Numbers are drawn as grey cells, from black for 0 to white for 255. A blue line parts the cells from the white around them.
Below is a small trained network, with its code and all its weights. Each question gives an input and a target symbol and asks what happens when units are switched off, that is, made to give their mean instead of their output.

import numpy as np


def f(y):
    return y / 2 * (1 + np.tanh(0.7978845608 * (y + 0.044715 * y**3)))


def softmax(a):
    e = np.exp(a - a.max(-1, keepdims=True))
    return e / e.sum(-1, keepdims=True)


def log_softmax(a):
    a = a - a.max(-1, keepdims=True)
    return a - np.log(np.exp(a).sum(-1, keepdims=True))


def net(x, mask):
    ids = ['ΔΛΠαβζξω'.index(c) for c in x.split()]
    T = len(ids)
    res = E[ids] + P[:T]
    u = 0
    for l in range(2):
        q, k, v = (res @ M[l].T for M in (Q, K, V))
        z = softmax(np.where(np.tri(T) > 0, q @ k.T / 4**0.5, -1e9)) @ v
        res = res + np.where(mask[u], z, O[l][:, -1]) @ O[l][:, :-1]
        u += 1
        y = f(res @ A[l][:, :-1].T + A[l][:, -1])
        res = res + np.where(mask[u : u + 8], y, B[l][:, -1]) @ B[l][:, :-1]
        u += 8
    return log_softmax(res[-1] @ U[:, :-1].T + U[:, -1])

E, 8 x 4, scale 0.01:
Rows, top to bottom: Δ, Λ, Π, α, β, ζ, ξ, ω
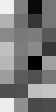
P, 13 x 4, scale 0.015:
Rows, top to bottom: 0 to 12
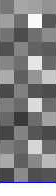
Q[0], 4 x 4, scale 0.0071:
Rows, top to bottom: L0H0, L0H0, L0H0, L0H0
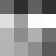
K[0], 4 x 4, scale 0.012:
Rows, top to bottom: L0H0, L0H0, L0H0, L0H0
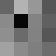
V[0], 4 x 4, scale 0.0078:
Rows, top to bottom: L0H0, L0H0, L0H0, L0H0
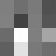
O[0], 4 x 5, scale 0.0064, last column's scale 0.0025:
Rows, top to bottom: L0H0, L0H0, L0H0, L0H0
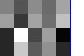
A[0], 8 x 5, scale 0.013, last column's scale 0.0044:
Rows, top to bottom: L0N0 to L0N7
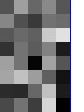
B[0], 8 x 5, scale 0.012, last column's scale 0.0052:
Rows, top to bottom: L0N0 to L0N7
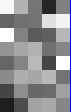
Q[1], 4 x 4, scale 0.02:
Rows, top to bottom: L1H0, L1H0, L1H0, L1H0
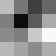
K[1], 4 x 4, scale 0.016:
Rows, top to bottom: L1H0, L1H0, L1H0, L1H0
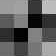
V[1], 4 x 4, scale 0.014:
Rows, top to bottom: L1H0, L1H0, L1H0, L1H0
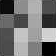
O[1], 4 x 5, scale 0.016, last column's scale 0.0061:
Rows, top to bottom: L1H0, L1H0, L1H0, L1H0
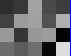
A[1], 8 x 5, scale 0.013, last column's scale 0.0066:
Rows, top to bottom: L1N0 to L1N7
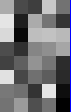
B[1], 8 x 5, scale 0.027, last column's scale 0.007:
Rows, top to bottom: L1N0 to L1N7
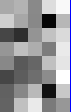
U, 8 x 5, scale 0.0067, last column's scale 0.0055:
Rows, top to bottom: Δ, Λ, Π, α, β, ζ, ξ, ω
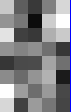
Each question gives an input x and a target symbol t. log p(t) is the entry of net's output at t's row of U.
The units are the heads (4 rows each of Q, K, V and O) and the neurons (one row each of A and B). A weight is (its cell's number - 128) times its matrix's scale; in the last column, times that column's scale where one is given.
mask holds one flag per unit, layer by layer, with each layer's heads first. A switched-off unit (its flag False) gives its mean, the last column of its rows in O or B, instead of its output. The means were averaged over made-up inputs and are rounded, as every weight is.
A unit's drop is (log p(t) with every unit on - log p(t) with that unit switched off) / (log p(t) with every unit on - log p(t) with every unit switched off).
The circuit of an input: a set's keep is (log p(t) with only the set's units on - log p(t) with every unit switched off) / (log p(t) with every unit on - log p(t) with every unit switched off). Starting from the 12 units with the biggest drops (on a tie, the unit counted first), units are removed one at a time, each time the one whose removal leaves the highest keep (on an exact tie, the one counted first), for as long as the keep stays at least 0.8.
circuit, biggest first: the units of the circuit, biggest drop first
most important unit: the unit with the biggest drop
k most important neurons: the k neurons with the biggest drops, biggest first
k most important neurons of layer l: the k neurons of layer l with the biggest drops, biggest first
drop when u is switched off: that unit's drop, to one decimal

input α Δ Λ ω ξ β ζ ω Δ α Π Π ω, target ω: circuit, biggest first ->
(L1N1; L0H0; L1H0; L0N5)
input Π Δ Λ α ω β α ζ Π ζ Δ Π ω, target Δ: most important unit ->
L0N1
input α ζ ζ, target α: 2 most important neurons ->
(L1N6; L0N1)
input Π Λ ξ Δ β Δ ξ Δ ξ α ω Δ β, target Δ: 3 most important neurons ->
(L0N4; L0N1; L0N0)
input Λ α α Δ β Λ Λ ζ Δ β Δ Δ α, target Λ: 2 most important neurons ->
(L0N1; L0N4)
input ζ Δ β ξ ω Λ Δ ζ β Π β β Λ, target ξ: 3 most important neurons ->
(L0N1; L0N6; L1N0)
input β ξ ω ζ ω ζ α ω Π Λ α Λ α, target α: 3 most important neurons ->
(L0N1; L0N4; L0N0)
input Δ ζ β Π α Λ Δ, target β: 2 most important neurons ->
(L0N4; L0N1)
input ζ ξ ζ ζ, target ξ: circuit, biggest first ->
(L0N4; L1H0; L1N0)
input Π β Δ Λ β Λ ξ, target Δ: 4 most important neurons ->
(L0N1; L0N0; L1N1; L0N4)
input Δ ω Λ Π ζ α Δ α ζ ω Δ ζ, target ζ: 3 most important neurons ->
(L0N6; L0N1; L1N6)
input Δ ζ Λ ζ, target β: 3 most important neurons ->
(L0N4; L0N1; L1N5)
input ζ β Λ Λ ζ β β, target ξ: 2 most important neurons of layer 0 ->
(L0N1; L0N6)
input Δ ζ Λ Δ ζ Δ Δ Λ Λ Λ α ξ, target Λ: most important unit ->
L0N6
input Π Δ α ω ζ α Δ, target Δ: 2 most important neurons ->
(L0N4; L0N1)
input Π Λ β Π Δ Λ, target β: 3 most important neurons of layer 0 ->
(L0N4; L0N2; L0N7)
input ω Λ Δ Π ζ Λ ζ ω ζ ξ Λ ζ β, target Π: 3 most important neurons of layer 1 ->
(L1N1; L1N2; L1N0)
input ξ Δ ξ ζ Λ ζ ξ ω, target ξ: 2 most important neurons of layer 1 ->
(L1N5; L1N2)
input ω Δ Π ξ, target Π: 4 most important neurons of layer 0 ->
(L0N1; L0N4; L0N5; L0N2)
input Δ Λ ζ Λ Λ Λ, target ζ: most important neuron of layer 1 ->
(L1N2)
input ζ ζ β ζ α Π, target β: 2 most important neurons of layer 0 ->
(L0N4; L0N2)
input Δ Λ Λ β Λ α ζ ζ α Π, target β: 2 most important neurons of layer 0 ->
(L0N4; L0N1)
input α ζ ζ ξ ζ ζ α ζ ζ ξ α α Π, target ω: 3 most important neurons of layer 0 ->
(L0N2; L0N5; L0N4)
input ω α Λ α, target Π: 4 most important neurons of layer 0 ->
(L0N1; L0N4; L0N5; L0N2)
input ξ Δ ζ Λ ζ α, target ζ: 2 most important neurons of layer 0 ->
(L0N6; L0N1)
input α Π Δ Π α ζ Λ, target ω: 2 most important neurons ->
(L1N1; L0N2)
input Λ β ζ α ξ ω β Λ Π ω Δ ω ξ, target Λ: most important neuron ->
(L0N4)
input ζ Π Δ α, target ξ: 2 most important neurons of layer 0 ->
(L0N1; L0N4)
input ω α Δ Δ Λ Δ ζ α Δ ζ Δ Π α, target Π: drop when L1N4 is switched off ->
-0.1
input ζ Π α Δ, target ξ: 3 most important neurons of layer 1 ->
(L1N0; L1N2; L1N6)
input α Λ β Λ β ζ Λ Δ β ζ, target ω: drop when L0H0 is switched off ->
1.3
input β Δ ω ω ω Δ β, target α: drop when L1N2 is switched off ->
0.1
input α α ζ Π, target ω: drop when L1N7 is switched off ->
0.0
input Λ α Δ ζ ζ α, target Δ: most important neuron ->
(L0N4)
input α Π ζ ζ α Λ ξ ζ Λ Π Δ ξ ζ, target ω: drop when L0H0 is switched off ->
1.2
